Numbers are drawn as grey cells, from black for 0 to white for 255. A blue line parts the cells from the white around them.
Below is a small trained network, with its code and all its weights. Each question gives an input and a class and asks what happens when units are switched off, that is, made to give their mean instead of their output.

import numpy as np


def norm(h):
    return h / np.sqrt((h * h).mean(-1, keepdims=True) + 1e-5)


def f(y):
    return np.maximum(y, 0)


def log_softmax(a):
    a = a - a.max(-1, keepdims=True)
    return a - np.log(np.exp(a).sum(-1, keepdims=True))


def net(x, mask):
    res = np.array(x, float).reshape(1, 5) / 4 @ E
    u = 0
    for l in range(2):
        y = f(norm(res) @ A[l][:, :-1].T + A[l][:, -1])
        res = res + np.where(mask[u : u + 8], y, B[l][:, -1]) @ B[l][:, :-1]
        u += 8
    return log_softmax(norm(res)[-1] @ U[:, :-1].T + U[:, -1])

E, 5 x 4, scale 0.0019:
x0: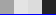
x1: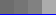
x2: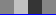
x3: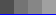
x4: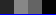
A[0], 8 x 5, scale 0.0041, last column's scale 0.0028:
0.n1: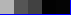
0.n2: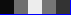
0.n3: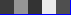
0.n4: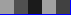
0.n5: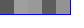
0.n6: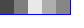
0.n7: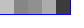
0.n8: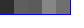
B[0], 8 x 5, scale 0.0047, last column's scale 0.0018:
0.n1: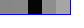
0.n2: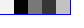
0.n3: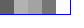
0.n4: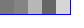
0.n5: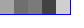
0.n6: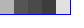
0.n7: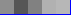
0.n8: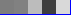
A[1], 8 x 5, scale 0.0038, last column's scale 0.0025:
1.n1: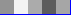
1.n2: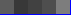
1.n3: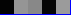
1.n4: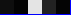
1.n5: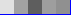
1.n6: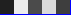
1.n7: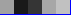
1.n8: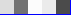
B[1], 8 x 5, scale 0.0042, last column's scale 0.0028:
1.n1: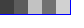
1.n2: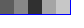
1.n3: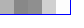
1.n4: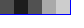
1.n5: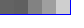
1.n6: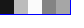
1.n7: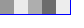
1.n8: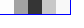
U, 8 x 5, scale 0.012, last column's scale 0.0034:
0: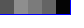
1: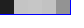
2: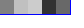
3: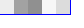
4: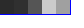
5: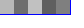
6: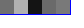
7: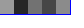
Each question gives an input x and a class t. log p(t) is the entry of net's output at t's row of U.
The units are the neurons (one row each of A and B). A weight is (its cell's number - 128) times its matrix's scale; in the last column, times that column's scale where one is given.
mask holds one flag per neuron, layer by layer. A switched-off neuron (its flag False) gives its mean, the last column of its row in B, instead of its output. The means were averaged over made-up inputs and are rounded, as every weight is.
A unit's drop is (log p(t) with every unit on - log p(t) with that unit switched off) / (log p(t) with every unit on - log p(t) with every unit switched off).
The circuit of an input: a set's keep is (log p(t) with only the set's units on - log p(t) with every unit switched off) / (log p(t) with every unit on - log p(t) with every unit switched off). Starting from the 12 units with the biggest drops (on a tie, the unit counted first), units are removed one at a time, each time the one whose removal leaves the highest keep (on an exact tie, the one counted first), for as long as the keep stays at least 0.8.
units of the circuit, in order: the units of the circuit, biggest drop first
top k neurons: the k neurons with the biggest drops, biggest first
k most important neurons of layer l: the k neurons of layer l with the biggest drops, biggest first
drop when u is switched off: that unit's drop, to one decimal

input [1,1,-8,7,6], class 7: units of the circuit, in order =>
[0.n2]
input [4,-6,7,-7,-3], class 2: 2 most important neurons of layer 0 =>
[0.n2; 0.n6]
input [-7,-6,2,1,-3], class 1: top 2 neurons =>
[0.n2; 0.n3]
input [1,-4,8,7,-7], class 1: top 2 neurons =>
[1.n6; 0.n2]
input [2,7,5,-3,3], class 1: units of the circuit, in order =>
[1.n8; 1.n1; 1.n3]
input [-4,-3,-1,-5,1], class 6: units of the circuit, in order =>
[1.n2; 1.n8; 1.n7]
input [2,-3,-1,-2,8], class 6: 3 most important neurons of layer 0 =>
[0.n1; 0.n4; 0.n8]
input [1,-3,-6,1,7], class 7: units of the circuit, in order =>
[0.n2; 1.n4]
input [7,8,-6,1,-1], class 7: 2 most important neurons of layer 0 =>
[0.n6; 0.n2]
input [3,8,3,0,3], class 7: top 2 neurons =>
[0.n5; 1.n7]
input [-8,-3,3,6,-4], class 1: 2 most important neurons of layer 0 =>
[0.n3; 0.n2]
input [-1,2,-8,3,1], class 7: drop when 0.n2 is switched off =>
0.3
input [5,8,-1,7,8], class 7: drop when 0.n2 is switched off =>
0.2
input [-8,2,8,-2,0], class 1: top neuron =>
[1.n6]
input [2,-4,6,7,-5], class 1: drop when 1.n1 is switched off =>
0.1
